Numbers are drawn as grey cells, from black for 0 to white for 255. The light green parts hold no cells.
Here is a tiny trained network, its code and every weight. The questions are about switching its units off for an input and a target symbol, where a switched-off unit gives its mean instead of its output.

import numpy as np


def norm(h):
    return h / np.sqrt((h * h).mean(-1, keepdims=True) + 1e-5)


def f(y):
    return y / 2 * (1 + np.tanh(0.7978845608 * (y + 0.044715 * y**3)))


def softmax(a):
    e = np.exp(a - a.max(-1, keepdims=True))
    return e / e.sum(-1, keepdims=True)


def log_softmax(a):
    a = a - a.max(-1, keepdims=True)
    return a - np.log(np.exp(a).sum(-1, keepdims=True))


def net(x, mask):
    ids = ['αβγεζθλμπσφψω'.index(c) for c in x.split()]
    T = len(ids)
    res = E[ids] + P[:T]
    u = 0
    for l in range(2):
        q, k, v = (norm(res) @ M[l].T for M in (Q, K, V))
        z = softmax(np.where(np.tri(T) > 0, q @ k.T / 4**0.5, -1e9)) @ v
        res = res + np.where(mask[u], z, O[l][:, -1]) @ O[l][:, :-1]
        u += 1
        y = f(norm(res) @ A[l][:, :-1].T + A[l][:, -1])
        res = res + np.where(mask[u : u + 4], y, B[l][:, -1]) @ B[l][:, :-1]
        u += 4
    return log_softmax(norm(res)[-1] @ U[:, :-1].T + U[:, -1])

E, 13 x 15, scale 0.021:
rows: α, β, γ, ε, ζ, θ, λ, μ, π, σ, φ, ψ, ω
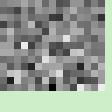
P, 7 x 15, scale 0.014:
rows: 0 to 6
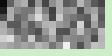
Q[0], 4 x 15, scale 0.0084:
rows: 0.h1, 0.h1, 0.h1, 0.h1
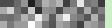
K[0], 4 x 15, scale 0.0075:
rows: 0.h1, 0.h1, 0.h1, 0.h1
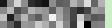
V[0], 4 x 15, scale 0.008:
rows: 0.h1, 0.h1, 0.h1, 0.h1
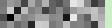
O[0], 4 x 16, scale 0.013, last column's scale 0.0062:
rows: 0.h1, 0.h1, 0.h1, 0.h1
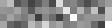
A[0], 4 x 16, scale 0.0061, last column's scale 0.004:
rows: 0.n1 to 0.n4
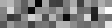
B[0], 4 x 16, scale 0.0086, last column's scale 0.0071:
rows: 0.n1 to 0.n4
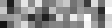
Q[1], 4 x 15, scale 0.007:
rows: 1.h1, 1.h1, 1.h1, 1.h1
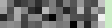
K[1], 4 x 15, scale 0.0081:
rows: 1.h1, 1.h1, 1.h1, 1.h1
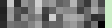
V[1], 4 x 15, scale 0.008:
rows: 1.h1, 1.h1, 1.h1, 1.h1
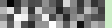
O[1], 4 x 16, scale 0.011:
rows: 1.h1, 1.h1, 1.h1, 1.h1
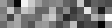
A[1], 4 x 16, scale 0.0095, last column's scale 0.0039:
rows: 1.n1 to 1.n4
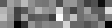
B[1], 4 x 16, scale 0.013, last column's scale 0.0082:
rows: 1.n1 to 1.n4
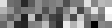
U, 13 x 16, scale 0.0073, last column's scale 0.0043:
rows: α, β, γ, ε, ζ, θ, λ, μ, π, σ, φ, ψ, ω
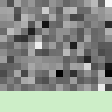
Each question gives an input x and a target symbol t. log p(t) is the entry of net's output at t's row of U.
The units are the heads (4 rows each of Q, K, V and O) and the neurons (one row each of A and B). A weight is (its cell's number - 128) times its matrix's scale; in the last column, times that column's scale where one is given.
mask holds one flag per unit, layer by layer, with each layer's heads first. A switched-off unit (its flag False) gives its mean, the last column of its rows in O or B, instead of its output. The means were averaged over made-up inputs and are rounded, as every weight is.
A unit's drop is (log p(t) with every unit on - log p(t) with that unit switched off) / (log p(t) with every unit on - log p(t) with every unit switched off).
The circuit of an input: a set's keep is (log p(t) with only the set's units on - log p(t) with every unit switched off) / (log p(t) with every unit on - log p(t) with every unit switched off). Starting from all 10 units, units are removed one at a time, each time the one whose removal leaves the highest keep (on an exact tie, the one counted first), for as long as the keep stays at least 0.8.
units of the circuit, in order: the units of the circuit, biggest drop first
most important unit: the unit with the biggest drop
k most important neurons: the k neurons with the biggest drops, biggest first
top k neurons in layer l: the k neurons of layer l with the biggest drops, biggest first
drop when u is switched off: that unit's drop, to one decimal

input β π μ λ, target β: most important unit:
0.h1
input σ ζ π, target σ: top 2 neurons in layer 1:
1.n2, 1.n3
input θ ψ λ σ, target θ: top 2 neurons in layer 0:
0.n3, 0.n1
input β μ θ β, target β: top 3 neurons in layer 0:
0.n2, 0.n4, 0.n3
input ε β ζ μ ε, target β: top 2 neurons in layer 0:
0.n2, 0.n4
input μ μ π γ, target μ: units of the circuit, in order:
0.h1, 1.n3
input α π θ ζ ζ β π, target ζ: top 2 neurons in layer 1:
1.n2, 1.n3
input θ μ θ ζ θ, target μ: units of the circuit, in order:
0.h1, 1.n3
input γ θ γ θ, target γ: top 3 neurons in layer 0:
0.n3, 0.n1, 0.n4
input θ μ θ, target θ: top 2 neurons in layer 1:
1.n2, 1.n4
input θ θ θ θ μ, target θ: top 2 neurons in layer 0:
0.n4, 0.n1
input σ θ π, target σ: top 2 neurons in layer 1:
1.n2, 1.n3
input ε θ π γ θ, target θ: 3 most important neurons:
1.n2, 0.n1, 0.n3
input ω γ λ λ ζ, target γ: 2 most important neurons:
0.n3, 0.n1
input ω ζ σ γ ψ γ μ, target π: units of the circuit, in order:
1.h1
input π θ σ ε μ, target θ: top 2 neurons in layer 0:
0.n1, 0.n4
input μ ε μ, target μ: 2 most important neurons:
1.n3, 0.n2
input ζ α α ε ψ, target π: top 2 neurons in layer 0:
0.n1, 0.n3
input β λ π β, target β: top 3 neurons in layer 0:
0.n2, 0.n3, 0.n4
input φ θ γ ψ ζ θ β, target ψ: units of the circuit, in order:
0.h1
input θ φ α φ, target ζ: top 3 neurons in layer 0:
0.n2, 0.n3, 0.n1
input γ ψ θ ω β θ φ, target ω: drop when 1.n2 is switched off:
0.1
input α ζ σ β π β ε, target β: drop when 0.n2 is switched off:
0.2
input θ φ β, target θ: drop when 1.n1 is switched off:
-0.1
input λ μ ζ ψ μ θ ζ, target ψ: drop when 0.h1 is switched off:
0.8
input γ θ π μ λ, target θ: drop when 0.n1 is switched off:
0.2
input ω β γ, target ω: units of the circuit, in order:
1.h1
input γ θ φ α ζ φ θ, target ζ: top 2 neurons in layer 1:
1.n2, 1.n3
